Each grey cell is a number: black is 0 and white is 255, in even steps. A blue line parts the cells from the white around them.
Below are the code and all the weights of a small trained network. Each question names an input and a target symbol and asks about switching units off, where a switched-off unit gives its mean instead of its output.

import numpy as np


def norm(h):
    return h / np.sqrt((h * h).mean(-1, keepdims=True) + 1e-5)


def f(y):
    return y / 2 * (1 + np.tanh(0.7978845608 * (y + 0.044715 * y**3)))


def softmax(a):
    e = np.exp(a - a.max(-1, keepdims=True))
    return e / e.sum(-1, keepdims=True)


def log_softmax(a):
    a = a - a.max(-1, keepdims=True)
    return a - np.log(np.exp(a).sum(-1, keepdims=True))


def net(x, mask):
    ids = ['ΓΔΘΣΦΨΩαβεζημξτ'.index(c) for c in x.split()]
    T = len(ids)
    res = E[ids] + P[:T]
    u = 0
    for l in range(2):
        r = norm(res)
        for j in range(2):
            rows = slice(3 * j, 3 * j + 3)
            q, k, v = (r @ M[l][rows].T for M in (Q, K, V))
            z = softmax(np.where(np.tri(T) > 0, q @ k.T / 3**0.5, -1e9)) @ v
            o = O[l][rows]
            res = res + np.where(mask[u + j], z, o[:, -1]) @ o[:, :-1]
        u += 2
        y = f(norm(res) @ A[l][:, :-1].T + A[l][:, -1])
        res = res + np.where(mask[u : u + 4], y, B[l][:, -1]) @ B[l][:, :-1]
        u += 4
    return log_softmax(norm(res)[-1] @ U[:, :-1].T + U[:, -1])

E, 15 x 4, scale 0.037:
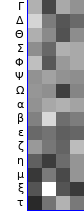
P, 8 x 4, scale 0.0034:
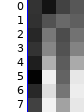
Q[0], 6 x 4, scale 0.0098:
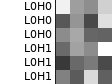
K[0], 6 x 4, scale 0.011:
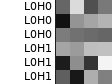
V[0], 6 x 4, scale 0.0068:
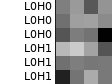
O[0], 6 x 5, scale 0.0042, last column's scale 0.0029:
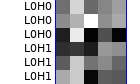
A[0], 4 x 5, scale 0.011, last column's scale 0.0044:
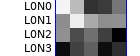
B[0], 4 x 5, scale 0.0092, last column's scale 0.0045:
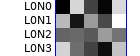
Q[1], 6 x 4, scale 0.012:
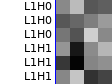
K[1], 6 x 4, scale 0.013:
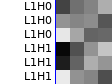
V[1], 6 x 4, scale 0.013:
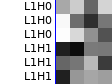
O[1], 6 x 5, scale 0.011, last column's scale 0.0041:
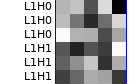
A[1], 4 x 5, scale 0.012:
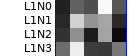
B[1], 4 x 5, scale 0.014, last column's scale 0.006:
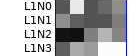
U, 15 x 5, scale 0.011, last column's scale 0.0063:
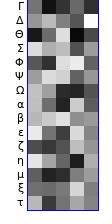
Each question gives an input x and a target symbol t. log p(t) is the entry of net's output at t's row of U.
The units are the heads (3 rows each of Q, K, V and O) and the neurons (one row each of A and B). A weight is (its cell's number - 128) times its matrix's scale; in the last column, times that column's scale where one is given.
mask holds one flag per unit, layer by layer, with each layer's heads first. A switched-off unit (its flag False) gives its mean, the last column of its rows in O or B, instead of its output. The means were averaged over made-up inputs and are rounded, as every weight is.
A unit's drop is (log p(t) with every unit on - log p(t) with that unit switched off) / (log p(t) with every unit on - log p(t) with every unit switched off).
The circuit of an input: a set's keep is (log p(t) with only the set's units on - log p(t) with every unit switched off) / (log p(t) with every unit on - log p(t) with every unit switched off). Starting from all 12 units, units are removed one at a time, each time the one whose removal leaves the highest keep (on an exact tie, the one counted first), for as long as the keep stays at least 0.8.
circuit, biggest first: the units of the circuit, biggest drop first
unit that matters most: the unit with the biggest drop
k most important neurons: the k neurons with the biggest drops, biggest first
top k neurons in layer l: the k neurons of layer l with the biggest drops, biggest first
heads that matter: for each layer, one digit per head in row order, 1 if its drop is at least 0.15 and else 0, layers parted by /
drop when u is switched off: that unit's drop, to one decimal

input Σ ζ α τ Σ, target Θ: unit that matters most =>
L1H1
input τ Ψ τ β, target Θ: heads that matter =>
00 / 10
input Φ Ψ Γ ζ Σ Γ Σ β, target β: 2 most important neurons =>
(L0N1; L1N3)
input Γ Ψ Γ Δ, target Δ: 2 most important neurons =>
(L0N0; L1N3)
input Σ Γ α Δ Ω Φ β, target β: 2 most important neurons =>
(L0N0; L0N1)
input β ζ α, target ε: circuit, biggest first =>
(L1H1; L0N1)
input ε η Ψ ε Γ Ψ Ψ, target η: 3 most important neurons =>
(L0N1; L0N3; L1N3)
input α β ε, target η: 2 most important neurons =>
(L0N3; L0N0)
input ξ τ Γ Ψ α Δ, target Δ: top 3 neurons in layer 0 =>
(L0N0; L0N3; L0N1)
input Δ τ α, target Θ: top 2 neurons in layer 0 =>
(L0N0; L0N1)
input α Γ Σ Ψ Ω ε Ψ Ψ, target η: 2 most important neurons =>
(L0N1; L1N3)
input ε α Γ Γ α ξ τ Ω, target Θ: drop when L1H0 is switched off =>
0.6
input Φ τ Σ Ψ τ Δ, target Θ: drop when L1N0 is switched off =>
0.0
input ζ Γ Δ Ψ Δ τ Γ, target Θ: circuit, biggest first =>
(L1H1)
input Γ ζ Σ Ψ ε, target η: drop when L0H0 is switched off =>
0.1
